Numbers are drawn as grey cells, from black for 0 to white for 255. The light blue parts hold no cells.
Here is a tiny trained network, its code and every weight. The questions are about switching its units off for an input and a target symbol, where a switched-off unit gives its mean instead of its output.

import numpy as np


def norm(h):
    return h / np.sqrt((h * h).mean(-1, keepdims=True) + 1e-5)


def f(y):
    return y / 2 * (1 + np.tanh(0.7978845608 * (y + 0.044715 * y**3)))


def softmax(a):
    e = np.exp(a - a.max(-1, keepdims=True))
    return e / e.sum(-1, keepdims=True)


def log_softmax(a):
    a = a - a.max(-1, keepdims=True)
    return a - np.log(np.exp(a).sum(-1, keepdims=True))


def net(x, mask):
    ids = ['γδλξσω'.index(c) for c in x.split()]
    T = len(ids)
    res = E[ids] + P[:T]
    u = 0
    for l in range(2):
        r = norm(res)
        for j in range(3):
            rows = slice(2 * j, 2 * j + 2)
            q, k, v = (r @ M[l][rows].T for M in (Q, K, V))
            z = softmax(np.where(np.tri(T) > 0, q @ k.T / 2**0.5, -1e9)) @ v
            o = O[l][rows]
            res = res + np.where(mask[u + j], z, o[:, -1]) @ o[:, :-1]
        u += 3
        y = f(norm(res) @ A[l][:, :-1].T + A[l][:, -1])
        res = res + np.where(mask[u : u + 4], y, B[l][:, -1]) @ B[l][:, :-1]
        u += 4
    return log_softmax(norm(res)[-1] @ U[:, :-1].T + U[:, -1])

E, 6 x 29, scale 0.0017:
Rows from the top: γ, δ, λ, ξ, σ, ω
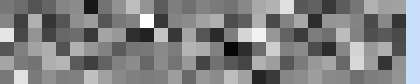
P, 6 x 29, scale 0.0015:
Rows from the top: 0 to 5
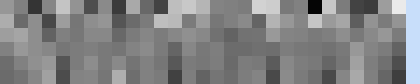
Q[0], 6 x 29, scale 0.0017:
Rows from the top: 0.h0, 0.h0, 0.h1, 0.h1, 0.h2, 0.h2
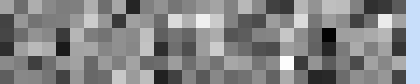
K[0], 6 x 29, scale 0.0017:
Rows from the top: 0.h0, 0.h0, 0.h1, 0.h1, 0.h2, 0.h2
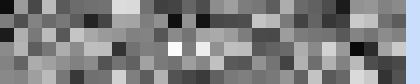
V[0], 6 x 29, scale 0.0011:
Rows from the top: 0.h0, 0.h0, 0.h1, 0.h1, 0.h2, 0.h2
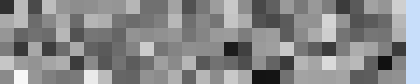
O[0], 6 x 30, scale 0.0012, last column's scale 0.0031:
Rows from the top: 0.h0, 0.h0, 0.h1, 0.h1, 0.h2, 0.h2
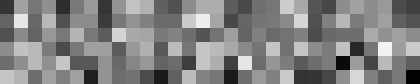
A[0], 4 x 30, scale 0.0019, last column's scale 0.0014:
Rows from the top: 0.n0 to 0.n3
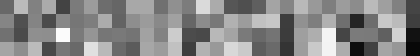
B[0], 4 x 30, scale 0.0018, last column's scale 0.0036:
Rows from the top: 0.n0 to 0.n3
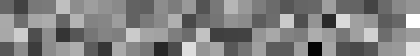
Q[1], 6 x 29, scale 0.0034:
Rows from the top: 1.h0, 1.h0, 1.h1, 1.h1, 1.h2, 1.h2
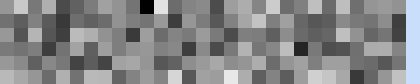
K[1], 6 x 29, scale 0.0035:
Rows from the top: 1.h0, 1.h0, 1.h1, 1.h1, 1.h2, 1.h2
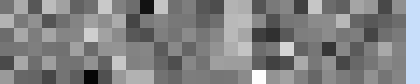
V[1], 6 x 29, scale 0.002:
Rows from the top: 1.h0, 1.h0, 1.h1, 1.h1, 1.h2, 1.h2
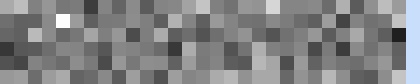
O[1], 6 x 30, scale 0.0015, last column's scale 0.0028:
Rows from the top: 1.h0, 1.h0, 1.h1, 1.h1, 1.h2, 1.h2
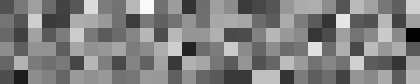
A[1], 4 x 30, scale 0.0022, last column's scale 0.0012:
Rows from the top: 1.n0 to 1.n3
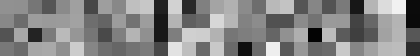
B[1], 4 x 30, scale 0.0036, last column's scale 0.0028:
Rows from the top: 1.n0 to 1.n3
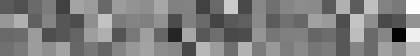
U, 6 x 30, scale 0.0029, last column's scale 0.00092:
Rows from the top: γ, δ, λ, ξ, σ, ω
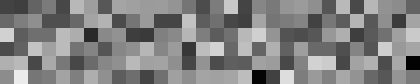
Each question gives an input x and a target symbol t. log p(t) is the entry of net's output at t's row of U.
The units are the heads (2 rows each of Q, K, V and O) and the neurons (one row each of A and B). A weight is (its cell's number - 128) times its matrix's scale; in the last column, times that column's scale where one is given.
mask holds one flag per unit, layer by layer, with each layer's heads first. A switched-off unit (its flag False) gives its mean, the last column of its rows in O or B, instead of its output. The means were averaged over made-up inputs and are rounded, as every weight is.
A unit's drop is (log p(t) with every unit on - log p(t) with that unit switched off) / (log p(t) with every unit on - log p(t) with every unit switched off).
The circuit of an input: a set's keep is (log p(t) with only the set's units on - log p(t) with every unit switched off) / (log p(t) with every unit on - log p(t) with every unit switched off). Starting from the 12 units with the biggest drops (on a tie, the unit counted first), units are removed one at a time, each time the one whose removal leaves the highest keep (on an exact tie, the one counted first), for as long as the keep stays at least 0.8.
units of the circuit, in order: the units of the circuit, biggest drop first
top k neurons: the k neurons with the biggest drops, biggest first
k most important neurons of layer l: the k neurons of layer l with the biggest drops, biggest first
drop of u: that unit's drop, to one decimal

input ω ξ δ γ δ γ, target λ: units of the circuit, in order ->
[1.h0 0.h1]
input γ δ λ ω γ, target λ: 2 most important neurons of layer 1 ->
[1.n2 1.n0]
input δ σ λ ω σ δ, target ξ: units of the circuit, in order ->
[0.n3 1.n2 1.n0]
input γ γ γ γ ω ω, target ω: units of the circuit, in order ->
[1.n0 1.n2]
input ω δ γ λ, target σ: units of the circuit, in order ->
[1.h0 0.h0 1.n2]
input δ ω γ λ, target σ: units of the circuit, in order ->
[0.n3 1.h0 0.h0]
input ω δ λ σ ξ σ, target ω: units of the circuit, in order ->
[1.h2 0.h2 1.n2]
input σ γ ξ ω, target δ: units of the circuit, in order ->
[0.n3 1.n2]
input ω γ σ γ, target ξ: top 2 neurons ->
[0.n1 1.n0]
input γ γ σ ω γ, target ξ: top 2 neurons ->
[0.n1 0.n3]
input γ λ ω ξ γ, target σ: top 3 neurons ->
[0.n1 0.n3 1.n0]
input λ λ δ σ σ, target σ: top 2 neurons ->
[0.n2 1.n2]
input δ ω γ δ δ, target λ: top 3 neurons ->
[0.n3 1.n2 1.n0]
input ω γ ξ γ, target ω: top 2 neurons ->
[0.n1 1.n0]
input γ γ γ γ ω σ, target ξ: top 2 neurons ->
[0.n3 1.n3]
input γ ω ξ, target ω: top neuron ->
[0.n3]
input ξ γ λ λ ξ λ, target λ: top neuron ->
[1.n2]
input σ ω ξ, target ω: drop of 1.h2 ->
0.5
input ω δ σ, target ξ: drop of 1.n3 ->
0.2
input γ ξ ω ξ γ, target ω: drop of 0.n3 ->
1.2
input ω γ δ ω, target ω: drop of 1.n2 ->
0.5
